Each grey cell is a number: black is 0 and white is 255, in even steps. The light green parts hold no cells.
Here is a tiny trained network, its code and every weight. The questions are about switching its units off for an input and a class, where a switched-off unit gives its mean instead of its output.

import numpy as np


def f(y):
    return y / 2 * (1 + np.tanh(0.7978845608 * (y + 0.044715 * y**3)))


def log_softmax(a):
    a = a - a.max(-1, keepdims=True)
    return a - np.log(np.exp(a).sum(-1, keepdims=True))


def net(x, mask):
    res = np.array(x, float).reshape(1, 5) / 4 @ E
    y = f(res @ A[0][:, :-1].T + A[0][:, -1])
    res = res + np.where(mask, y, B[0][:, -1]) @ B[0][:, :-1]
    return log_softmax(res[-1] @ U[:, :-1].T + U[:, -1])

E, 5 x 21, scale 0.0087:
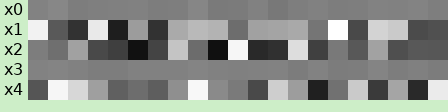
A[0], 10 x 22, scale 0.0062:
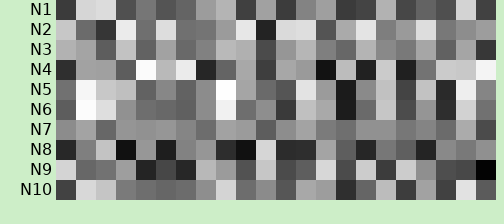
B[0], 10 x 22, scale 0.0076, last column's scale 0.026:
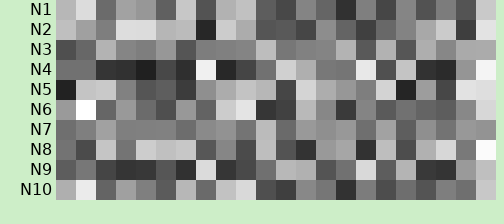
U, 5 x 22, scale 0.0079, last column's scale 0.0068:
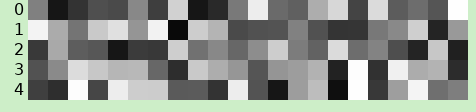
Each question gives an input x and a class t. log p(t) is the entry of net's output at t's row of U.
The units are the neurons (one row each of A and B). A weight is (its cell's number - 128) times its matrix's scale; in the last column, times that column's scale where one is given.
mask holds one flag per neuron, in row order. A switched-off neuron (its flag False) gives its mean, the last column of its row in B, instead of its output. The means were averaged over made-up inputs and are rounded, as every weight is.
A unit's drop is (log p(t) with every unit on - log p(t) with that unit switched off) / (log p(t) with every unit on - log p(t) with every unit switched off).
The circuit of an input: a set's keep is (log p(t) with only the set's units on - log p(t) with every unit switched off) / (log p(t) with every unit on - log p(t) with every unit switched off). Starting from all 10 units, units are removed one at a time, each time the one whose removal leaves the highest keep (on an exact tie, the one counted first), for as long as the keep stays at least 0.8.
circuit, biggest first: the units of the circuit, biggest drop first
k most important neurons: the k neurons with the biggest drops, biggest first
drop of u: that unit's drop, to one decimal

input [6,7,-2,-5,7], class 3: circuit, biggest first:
(N5)
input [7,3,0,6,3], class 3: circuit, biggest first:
(N4, N5)
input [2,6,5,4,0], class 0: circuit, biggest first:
(N5, N6)
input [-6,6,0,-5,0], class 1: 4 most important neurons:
(N4, N2, N5, N8)
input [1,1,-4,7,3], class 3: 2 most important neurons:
(N9, N2)
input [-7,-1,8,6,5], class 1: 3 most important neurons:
(N4, N8, N1)
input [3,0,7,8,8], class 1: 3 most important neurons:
(N1, N4, N10)
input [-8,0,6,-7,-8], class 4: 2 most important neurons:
(N4, N8)
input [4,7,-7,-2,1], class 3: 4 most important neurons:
(N3, N1, N10, N5)
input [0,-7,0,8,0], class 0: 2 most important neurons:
(N4, N5)
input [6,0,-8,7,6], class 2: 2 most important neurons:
(N4, N8)
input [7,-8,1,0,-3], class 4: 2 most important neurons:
(N8, N9)
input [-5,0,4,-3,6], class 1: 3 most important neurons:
(N4, N1, N10)
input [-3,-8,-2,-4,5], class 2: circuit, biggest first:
(N4)
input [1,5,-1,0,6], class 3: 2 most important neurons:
(N5, N4)
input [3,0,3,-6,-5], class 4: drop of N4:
1.6
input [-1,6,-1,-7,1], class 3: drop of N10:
0.2
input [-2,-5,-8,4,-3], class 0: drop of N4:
0.2
